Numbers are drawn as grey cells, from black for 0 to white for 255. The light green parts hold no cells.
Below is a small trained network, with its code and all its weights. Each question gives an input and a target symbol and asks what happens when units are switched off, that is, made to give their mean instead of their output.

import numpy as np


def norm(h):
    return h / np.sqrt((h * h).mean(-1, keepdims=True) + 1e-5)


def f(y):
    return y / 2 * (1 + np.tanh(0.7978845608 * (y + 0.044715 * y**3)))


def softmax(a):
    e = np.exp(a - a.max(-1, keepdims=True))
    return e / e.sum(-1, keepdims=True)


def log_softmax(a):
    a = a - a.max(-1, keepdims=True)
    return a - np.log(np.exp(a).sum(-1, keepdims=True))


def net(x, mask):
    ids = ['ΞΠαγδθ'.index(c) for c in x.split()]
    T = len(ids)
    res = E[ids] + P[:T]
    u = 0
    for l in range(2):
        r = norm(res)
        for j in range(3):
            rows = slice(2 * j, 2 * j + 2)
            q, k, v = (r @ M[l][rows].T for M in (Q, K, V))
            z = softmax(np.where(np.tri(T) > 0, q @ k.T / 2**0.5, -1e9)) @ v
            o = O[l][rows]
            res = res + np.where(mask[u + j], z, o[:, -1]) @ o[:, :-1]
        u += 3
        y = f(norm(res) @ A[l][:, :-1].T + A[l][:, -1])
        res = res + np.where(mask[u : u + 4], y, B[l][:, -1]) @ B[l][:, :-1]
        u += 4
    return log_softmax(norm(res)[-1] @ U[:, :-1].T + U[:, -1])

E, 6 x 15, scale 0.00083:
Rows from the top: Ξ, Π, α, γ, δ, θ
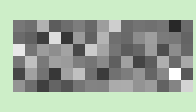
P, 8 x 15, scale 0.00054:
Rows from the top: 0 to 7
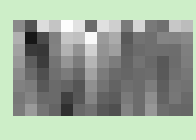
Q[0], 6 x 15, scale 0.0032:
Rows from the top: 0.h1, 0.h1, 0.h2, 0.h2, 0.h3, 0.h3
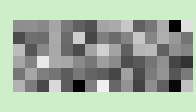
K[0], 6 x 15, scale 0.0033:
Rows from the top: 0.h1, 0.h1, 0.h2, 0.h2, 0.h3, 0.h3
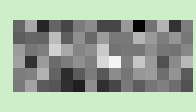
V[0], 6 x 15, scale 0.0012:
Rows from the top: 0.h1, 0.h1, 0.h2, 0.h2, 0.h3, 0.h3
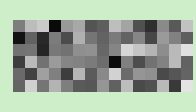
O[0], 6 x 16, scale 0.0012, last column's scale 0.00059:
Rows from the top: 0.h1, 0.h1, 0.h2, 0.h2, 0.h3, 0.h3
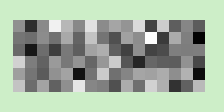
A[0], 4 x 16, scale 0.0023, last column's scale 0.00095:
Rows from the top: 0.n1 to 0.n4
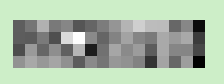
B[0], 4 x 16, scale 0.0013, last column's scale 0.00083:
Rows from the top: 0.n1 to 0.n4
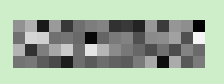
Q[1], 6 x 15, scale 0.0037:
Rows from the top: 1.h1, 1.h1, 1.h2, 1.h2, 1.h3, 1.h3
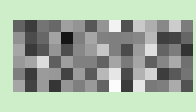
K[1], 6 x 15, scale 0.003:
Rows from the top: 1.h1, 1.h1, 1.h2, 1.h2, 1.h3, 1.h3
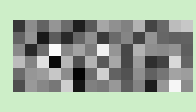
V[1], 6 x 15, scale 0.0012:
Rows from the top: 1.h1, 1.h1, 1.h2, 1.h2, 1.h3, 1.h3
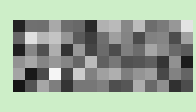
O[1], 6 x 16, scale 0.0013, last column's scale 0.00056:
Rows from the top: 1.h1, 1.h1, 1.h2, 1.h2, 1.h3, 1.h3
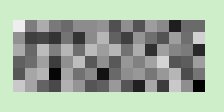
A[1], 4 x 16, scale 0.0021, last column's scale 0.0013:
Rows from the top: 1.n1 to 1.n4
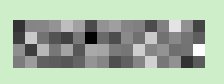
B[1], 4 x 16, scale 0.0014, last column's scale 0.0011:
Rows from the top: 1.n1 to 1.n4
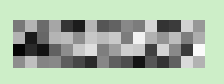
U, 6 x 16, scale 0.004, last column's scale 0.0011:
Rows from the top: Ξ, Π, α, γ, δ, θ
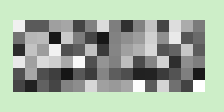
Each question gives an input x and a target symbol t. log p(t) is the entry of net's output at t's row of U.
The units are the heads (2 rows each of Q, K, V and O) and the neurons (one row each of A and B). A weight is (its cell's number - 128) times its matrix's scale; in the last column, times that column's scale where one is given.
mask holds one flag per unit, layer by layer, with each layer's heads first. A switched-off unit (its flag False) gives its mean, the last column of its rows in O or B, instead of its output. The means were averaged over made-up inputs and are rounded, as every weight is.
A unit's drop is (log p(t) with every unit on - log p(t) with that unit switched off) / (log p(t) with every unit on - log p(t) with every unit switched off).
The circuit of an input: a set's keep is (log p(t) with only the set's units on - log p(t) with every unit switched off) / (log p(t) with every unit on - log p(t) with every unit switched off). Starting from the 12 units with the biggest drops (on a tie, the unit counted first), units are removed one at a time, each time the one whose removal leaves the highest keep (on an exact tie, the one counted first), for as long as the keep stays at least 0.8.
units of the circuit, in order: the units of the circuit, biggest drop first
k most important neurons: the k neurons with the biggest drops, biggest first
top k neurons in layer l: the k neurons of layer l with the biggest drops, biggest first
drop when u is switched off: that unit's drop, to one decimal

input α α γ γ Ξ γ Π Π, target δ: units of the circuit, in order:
(0.h1 1.n4)
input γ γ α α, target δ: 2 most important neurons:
(0.n2 1.n4)
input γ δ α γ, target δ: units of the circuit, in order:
(0.n4)
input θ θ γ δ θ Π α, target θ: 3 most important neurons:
(0.n2 1.n3 0.n4)
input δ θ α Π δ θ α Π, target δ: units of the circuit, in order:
(1.n4 0.h1)
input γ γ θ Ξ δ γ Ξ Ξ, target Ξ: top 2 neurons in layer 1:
(1.n2 1.n3)
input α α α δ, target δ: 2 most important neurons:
(0.n3 1.n3)
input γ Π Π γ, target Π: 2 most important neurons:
(1.n3 0.n2)
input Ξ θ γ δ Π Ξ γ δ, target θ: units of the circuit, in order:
(0.n3 0.h1)
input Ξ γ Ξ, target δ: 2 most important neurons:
(0.n1 1.n4)
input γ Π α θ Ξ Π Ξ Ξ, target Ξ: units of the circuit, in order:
(0.n1 0.h3 1.n2)
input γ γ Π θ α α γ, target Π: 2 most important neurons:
(1.n3 1.n2)
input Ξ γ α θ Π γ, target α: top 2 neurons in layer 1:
(1.n1 1.n3)
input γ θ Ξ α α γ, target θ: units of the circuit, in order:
(1.n2)
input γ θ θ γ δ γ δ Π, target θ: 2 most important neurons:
(0.n2 0.n4)
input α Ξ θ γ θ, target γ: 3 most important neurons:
(1.n3 1.n2 1.n1)
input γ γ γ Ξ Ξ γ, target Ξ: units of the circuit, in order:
(1.n2 0.n4 1.n3)
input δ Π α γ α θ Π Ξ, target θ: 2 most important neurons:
(0.n2 1.n3)
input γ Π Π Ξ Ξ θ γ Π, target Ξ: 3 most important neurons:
(1.n2 1.n4 1.n1)
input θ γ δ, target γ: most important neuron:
(0.n2)
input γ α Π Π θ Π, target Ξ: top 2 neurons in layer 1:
(1.n2 1.n4)
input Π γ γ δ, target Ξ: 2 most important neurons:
(1.n2 1.n3)
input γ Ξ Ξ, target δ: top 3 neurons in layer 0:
(0.n1 0.n2 0.n4)
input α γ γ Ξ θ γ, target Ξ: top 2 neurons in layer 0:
(0.n2 0.n4)
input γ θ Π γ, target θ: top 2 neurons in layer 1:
(1.n2 1.n4)
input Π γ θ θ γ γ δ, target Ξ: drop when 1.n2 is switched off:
0.3
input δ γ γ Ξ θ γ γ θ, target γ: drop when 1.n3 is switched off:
0.3
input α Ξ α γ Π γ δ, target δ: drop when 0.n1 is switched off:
0.0
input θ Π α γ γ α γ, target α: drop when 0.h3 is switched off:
0.1
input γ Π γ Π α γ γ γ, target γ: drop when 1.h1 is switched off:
-0.1
